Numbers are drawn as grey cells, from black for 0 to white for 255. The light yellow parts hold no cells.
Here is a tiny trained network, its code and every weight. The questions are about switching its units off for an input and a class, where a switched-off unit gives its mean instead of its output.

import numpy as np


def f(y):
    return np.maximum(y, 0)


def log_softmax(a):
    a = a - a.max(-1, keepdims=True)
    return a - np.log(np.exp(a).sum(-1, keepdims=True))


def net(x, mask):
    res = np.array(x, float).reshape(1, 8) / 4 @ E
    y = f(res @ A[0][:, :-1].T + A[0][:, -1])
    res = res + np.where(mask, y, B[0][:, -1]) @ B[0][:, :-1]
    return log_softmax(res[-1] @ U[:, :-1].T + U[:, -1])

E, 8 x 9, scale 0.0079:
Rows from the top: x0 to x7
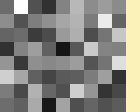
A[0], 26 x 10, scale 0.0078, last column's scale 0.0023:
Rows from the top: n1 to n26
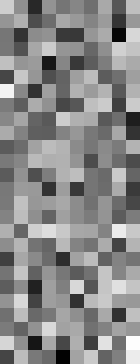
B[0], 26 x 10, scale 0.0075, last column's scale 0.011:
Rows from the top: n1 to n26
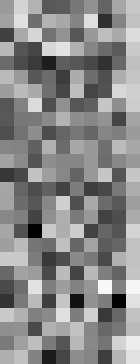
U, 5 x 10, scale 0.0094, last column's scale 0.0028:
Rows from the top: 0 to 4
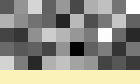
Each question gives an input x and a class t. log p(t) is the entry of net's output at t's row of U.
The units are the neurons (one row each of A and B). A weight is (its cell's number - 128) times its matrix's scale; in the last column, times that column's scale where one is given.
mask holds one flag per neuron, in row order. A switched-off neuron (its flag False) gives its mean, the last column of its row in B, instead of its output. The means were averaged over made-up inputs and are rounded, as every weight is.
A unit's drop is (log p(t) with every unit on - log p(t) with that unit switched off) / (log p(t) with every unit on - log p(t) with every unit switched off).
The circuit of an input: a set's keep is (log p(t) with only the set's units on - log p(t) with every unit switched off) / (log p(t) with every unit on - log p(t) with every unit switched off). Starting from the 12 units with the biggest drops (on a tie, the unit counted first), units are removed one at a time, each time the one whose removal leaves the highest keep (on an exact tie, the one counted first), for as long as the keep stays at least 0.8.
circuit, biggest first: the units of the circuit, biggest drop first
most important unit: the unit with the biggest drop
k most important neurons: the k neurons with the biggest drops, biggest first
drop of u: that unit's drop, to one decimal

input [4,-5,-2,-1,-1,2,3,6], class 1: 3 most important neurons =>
(n22, n6, n4)
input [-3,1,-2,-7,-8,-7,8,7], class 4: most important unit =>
n21
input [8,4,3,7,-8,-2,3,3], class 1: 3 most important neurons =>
(n26, n6, n19)
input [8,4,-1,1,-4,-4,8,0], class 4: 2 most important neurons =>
(n25, n23)
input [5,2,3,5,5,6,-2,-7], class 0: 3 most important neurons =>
(n21, n22, n20)
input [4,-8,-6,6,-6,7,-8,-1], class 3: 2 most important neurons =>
(n22, n5)
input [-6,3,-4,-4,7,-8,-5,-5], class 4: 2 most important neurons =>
(n17, n4)
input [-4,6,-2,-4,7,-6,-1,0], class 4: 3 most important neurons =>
(n17, n4, n24)
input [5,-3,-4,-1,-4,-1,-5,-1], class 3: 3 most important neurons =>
(n22, n21, n3)
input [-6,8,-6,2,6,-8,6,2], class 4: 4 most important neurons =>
(n17, n21, n4, n24)
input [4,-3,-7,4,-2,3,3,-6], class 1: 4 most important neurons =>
(n26, n6, n19, n21)
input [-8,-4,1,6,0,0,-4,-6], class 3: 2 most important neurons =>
(n21, n25)
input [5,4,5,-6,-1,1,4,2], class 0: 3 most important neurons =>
(n17, n21, n4)
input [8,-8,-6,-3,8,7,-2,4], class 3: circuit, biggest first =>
(n5)
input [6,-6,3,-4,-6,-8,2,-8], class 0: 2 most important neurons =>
(n21, n13)
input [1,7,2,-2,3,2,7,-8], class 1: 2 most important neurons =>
(n7, n25)
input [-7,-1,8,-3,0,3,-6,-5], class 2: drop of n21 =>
0.2
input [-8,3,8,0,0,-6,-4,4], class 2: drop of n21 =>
0.2
